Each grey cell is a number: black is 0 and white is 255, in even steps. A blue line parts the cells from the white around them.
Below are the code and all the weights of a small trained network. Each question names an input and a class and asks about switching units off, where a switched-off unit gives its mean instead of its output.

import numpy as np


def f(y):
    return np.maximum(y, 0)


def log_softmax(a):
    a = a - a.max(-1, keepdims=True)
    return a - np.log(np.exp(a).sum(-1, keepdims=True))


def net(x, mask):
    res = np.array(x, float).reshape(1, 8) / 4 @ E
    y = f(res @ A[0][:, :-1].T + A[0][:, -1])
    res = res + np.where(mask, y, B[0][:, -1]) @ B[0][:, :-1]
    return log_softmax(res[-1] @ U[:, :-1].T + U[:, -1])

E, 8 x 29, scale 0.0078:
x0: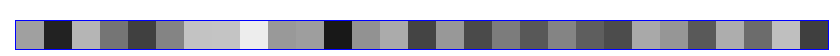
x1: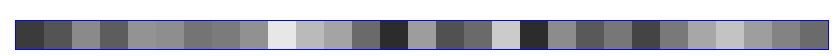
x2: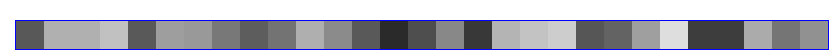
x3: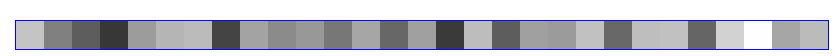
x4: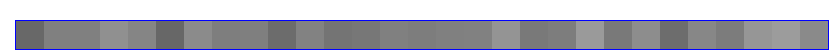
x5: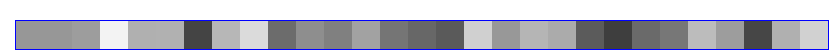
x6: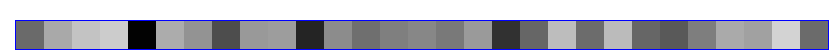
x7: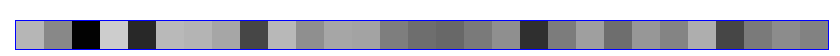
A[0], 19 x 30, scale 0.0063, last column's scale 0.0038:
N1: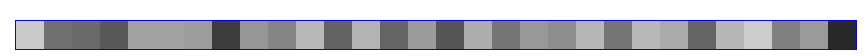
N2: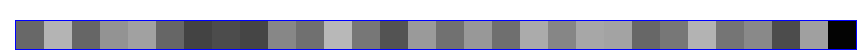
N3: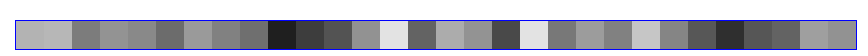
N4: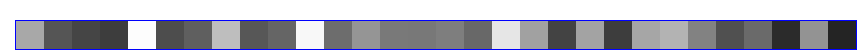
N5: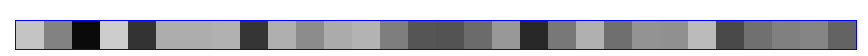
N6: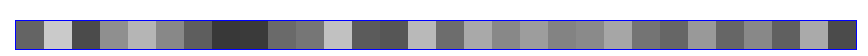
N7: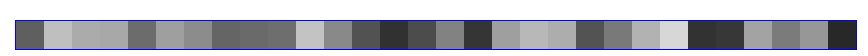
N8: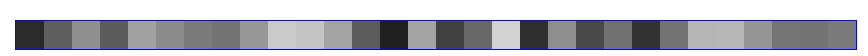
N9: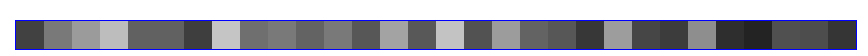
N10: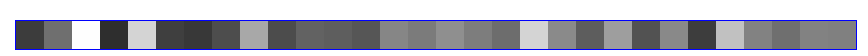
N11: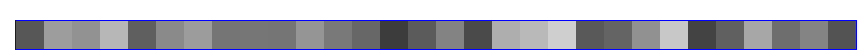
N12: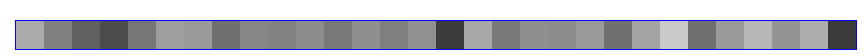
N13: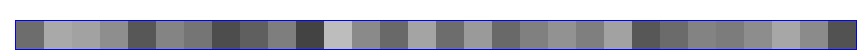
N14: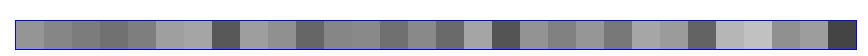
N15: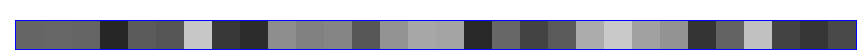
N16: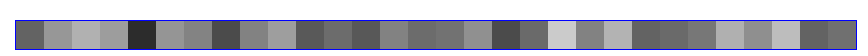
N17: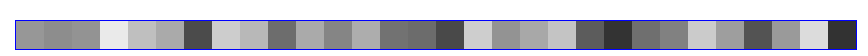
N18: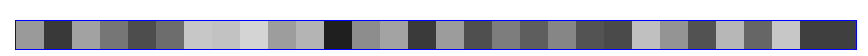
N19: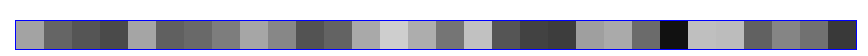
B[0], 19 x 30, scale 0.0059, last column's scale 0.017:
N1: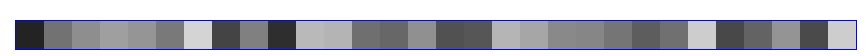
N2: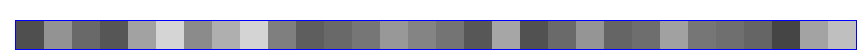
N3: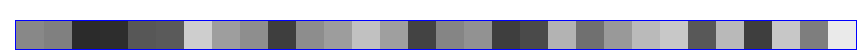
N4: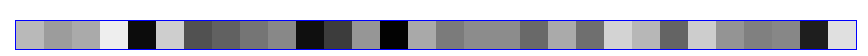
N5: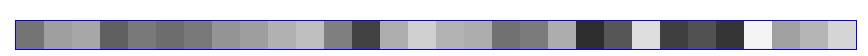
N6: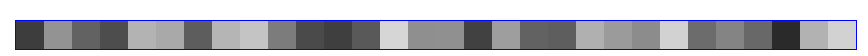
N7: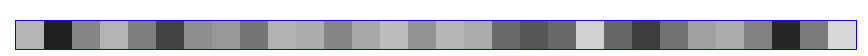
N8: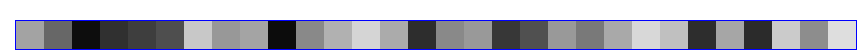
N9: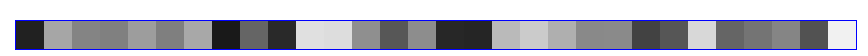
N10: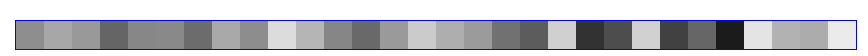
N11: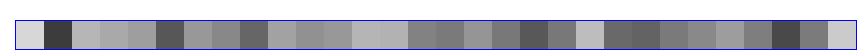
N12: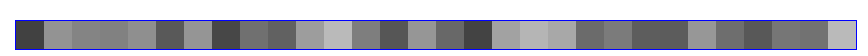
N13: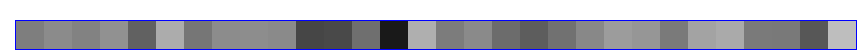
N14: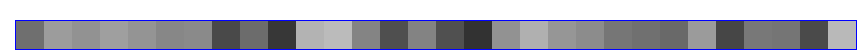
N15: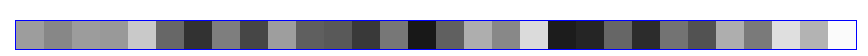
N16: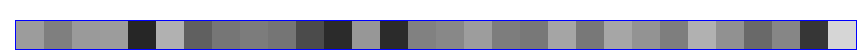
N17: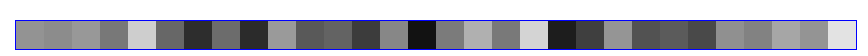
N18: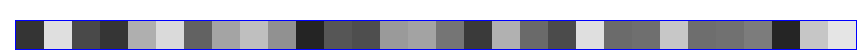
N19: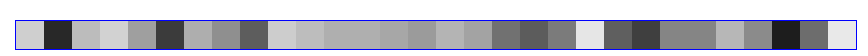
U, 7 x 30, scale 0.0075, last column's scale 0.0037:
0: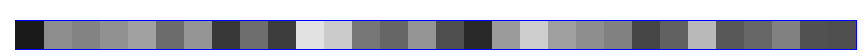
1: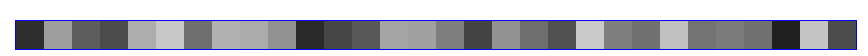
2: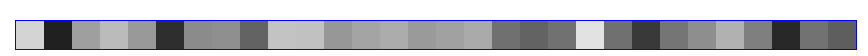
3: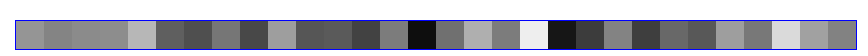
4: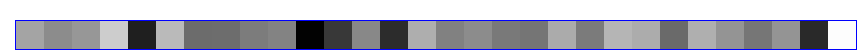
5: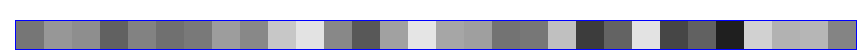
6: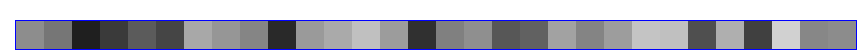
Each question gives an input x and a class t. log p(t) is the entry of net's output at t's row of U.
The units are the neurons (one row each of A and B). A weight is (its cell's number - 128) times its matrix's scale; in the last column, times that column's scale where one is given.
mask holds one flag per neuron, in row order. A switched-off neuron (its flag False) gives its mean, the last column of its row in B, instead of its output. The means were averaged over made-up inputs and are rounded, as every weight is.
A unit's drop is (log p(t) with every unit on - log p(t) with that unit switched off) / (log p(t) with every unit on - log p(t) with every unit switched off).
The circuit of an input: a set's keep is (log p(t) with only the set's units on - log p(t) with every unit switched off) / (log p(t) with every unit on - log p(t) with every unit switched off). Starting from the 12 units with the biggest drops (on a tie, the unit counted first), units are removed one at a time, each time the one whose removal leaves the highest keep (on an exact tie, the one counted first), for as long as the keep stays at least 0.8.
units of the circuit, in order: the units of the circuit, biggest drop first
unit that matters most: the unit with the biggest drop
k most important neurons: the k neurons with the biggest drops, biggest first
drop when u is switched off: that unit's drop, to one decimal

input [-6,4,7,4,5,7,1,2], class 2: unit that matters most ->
N7
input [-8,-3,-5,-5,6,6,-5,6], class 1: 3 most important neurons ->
[N6; N2; N15]
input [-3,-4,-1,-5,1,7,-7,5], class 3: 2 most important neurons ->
[N17; N16]
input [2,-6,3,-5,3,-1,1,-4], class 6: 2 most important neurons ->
[N3; N1]
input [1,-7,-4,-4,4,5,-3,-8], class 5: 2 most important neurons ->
[N10; N8]
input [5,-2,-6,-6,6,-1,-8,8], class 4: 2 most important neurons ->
[N4; N10]
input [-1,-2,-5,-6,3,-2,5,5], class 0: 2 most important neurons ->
[N9; N4]
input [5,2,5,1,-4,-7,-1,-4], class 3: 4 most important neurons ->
[N15; N19; N6; N2]
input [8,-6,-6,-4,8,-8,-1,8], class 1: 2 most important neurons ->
[N18; N10]
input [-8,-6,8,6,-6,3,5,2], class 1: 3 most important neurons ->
[N6; N2; N19]
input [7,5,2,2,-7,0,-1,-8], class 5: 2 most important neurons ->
[N10; N6]
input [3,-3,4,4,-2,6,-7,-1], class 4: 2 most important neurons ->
[N4; N15]
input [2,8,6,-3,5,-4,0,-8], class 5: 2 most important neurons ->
[N10; N3]
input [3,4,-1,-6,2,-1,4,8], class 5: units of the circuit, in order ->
[N5]
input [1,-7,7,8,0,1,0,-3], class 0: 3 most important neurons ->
[N1; N12; N14]
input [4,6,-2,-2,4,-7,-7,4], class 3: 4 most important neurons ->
[N15; N16; N3; N13]
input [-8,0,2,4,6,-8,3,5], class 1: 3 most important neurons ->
[N6; N2; N17]
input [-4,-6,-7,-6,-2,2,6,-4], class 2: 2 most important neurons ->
[N19; N4]
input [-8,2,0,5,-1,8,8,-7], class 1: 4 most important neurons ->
[N6; N2; N15; N4]
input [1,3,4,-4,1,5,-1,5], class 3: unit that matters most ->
N17
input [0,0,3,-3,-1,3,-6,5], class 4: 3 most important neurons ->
[N4; N10; N15]
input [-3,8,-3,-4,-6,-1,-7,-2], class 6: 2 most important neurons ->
[N8; N16]
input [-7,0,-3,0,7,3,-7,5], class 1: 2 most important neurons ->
[N6; N2]
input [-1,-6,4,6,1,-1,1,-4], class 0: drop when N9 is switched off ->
-0.1
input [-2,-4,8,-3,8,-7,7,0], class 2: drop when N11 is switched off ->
0.5
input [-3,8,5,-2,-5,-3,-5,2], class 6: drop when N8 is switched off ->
1.6
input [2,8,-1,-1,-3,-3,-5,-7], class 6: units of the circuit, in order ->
[N8]
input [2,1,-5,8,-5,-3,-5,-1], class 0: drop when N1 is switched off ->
0.2
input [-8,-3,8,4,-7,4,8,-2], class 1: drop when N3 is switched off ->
0.0
